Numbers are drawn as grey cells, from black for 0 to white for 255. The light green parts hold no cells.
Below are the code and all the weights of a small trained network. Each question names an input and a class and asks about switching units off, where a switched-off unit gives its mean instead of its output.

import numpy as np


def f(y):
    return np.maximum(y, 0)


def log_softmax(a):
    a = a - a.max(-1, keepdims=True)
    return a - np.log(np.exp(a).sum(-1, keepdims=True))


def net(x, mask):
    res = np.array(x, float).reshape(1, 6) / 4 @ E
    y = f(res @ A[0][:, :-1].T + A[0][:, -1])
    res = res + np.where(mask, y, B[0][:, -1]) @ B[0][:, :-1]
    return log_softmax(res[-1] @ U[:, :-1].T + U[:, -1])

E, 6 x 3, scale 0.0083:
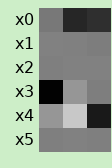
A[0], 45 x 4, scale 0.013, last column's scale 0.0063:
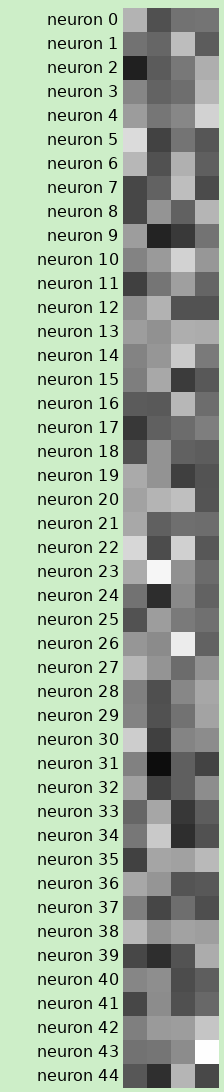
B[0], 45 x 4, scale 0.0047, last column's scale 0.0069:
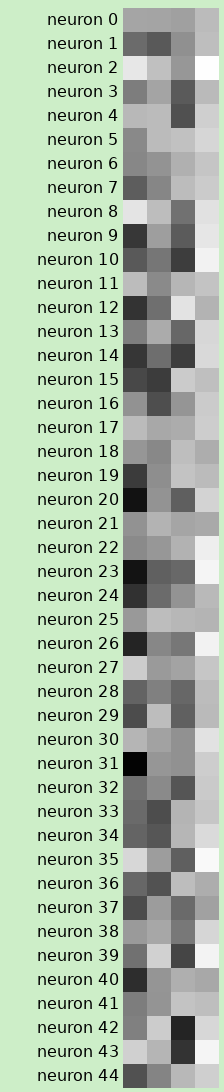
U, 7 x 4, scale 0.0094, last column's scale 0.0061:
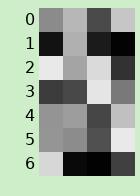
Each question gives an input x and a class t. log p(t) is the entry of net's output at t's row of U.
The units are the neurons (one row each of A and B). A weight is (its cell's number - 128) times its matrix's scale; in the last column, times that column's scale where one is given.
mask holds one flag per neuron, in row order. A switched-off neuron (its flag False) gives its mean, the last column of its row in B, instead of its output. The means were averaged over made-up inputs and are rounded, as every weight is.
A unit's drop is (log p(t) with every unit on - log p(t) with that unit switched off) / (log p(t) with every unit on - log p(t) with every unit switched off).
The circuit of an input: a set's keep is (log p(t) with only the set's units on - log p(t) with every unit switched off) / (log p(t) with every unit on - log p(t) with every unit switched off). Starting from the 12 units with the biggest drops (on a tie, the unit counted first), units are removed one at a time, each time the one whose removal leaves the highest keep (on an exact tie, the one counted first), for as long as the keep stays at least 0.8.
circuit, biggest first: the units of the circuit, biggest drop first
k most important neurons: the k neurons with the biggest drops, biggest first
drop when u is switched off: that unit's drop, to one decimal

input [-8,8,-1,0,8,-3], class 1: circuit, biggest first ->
(neuron 23)
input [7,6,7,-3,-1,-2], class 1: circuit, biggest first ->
(neuron 31; neuron 9)
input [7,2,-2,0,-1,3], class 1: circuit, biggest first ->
(neuron 31; neuron 9)
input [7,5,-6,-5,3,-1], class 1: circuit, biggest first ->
(neuron 9; neuron 31)
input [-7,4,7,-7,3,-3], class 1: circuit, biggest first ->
(neuron 23; neuron 20)
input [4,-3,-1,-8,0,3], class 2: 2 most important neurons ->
(neuron 5; neuron 30)
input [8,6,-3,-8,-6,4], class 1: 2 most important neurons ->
(neuron 31; neuron 9)
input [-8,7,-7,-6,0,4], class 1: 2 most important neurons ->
(neuron 23; neuron 20)
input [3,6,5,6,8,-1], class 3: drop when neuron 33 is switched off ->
0.1
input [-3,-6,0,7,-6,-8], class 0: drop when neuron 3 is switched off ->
-0.1
